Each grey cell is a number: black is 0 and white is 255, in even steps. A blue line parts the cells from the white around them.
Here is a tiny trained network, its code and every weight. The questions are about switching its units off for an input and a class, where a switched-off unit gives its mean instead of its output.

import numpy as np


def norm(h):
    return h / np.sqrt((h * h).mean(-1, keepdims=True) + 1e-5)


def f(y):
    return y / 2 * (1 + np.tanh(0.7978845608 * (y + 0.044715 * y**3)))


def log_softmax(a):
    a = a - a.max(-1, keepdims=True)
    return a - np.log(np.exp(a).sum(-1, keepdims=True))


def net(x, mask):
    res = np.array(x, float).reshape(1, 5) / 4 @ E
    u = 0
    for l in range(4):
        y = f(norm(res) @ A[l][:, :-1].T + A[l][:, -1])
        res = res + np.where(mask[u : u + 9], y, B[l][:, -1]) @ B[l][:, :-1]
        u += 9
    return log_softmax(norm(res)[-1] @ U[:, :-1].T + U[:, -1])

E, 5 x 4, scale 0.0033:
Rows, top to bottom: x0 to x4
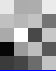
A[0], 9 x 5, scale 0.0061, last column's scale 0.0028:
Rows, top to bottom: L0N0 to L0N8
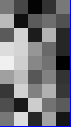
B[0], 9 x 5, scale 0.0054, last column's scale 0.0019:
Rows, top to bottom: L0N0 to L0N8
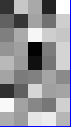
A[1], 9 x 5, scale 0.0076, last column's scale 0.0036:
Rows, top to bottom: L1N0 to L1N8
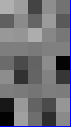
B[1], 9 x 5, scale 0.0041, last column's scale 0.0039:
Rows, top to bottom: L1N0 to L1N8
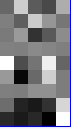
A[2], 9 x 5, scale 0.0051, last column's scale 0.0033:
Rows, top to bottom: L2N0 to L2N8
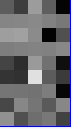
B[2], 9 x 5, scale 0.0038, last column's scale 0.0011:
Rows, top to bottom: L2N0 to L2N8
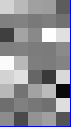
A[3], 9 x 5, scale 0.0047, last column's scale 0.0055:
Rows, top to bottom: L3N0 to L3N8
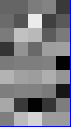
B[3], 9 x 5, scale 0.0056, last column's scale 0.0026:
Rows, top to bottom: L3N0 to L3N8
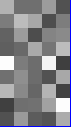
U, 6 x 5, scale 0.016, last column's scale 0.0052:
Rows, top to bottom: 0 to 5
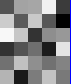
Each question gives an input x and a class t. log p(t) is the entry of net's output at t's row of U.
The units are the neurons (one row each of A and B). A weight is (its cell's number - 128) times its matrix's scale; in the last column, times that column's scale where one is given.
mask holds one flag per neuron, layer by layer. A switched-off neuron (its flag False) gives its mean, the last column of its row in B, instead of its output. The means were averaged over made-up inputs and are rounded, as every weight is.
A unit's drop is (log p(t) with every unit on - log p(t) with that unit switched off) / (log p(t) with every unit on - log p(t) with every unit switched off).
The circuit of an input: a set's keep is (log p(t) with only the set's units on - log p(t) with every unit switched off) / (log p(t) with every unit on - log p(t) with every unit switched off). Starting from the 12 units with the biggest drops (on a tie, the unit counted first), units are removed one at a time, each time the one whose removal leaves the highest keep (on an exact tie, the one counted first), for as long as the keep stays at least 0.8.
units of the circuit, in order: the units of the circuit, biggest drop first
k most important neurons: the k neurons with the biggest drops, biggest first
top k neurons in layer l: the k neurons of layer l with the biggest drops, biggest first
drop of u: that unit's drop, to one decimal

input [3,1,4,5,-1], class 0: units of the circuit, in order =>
L1N8; L0N0
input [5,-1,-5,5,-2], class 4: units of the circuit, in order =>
L1N8; L0N7
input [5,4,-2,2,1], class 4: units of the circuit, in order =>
L1N8
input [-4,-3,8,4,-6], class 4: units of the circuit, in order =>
L0N8; L0N2
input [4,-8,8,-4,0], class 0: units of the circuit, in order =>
L0N2; L0N8
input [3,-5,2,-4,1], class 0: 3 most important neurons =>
L0N7; L1N8; L1N7
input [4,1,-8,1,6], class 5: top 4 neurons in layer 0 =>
L0N0; L0N2; L0N6; L0N8
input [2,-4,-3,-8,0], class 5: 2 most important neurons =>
L1N8; L1N5
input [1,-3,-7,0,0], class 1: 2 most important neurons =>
L0N7; L1N8
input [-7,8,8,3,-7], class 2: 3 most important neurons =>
L0N0; L0N4; L0N3
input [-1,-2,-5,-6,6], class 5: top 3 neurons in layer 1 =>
L1N5; L1N4; L1N0
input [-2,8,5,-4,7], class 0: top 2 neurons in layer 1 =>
L1N7; L1N8
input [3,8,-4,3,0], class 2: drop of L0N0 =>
0.2
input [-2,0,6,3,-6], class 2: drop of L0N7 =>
-0.1
